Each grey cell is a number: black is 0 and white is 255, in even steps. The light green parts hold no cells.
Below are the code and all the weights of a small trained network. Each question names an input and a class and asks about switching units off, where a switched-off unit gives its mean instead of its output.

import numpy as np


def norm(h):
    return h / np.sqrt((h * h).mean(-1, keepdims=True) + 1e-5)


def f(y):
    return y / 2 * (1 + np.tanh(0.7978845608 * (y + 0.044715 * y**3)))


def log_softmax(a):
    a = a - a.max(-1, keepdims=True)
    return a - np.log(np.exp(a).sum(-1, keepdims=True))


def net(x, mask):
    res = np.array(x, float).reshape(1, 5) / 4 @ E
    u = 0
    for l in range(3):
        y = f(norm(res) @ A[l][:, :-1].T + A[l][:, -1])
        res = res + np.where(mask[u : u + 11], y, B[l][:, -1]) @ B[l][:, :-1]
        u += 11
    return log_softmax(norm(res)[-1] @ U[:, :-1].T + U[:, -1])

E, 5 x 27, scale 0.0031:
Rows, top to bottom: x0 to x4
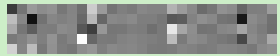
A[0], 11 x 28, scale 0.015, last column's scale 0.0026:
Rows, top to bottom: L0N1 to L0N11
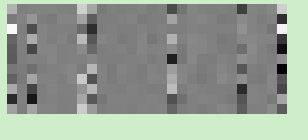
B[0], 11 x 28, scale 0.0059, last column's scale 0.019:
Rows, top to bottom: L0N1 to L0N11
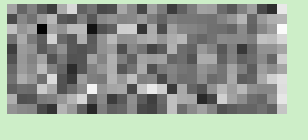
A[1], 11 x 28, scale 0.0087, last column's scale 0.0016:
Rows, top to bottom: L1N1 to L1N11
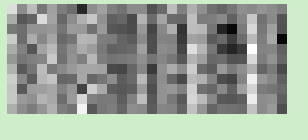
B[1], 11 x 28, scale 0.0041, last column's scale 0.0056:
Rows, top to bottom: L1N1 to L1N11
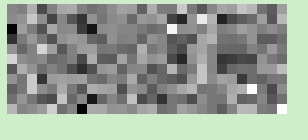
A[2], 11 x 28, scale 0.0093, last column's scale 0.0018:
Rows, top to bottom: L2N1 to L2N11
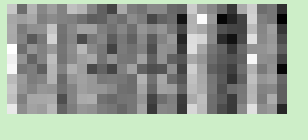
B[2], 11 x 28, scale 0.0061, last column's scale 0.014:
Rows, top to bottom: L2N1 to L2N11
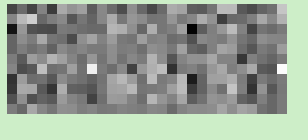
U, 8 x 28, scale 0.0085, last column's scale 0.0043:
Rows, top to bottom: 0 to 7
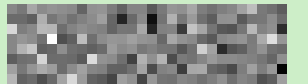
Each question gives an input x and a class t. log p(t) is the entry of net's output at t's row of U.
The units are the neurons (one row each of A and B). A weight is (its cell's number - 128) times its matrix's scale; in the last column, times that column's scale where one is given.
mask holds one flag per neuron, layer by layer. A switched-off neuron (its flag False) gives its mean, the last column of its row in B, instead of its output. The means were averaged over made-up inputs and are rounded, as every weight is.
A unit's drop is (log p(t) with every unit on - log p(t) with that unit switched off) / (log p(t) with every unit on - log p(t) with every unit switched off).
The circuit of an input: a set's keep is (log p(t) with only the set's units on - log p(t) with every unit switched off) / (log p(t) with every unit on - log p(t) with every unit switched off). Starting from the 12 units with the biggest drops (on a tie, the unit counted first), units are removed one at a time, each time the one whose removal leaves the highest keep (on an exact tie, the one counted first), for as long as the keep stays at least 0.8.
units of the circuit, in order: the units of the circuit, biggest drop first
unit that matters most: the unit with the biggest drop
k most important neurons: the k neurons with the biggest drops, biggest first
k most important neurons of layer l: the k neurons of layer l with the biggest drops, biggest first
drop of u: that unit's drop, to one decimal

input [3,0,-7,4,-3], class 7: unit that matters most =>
L0N10
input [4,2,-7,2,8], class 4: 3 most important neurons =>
[L0N10 L2N2 L0N11]
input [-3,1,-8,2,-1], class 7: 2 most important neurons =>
[L0N10 L0N1]
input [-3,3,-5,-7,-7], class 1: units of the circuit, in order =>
[L0N10 L0N3]
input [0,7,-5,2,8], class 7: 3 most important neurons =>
[L0N1 L0N9 L0N11]
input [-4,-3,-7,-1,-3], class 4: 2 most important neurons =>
[L0N6 L0N9]
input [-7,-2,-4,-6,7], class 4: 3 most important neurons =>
[L0N10 L0N6 L2N2]
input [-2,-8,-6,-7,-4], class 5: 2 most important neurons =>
[L0N3 L0N11]
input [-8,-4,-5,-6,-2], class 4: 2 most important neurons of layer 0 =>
[L0N6 L0N9]
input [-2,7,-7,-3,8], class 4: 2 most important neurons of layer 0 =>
[L0N10 L0N6]
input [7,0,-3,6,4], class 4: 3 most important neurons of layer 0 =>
[L0N1 L0N11 L0N10]
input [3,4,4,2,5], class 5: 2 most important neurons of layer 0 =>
[L0N9 L0N7]
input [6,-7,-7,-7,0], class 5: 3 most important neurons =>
[L0N3 L0N11 L0N1]
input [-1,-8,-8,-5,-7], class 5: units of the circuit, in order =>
[L0N3]
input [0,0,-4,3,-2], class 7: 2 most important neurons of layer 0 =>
[L0N10 L0N1]
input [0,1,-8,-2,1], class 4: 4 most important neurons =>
[L0N6 L2N2 L0N3 L0N9]
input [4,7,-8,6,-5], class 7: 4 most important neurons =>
[L0N1 L0N10 L0N11 L2N7]
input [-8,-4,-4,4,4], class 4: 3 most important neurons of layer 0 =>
[L0N10 L0N11 L0N1]
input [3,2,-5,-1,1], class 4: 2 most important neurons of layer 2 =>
[L2N7 L2N2]
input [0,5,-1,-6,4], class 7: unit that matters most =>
L0N8
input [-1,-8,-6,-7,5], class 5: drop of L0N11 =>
0.5
